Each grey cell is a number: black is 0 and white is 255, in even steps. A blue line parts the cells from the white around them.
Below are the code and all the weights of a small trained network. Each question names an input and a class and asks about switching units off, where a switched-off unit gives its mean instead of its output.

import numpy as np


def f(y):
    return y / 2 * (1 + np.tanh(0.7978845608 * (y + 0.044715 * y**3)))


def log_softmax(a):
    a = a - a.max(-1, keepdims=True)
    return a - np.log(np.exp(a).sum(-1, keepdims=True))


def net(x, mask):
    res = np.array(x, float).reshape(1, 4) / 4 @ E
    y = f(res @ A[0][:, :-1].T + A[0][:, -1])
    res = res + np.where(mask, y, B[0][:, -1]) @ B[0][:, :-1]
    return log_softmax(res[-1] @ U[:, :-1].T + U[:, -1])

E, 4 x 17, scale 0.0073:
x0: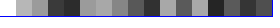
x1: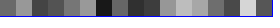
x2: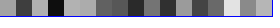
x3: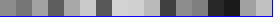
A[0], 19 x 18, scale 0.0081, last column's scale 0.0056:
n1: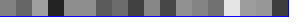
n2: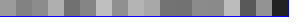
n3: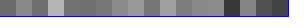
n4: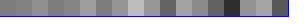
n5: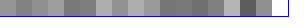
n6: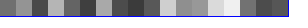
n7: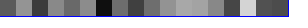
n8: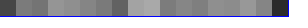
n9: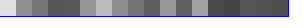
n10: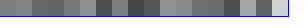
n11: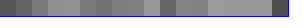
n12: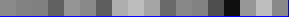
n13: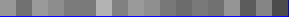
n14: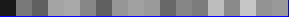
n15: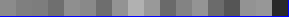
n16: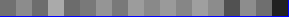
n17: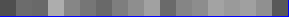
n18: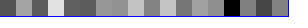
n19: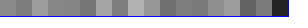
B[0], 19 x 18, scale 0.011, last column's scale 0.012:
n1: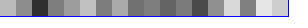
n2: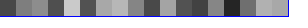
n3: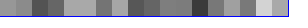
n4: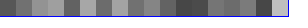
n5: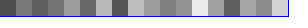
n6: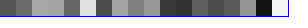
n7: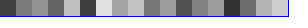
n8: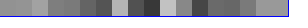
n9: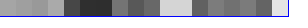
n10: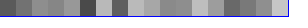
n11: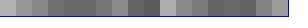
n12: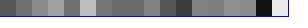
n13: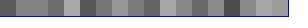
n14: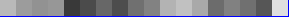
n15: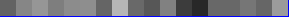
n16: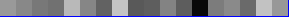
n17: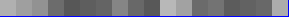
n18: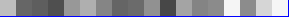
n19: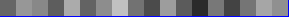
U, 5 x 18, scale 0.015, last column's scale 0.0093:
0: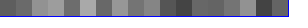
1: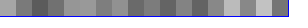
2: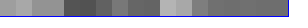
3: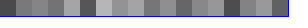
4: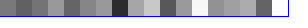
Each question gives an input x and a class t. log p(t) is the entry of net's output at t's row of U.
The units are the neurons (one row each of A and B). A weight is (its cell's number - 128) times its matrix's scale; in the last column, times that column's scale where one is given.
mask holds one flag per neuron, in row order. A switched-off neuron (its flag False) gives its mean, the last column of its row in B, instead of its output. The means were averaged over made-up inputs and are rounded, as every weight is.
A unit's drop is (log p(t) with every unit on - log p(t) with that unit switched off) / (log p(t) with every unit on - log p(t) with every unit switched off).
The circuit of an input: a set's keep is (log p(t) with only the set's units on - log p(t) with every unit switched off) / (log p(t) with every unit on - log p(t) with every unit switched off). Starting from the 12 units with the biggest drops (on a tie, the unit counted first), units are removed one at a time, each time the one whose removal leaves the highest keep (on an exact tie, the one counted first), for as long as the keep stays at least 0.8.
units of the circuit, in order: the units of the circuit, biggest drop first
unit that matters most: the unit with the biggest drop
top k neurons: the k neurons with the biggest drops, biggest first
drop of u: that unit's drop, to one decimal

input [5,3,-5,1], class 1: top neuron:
n18
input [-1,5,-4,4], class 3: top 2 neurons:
n7, n6
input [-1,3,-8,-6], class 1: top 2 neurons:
n18, n3
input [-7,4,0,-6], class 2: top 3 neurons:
n14, n17, n12
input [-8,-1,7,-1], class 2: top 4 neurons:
n14, n18, n17, n11
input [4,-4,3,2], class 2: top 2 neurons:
n7, n18
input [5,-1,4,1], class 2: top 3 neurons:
n18, n9, n3
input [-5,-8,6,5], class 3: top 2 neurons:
n18, n5
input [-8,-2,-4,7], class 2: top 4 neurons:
n14, n6, n17, n8
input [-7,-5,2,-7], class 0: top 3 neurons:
n6, n9, n10
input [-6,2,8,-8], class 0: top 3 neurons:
n6, n18, n3
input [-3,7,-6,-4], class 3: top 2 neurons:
n7, n1
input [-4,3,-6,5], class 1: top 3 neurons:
n18, n6, n3
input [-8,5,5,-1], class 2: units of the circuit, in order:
n14
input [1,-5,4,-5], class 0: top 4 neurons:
n6, n7, n18, n10
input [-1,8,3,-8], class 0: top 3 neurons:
n6, n5, n2
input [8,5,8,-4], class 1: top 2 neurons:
n1, n14
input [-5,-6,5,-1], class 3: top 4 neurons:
n18, n5, n9, n2
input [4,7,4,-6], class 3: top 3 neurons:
n7, n10, n12
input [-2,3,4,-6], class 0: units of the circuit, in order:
n6
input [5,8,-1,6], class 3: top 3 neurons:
n7, n10, n6
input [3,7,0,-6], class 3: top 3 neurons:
n7, n10, n12
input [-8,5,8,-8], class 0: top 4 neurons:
n6, n18, n9, n3
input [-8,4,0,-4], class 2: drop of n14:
0.1
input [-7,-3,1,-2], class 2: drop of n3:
0.0
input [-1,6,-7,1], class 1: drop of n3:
0.1
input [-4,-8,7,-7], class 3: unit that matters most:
n5
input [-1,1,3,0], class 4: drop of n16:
0.3
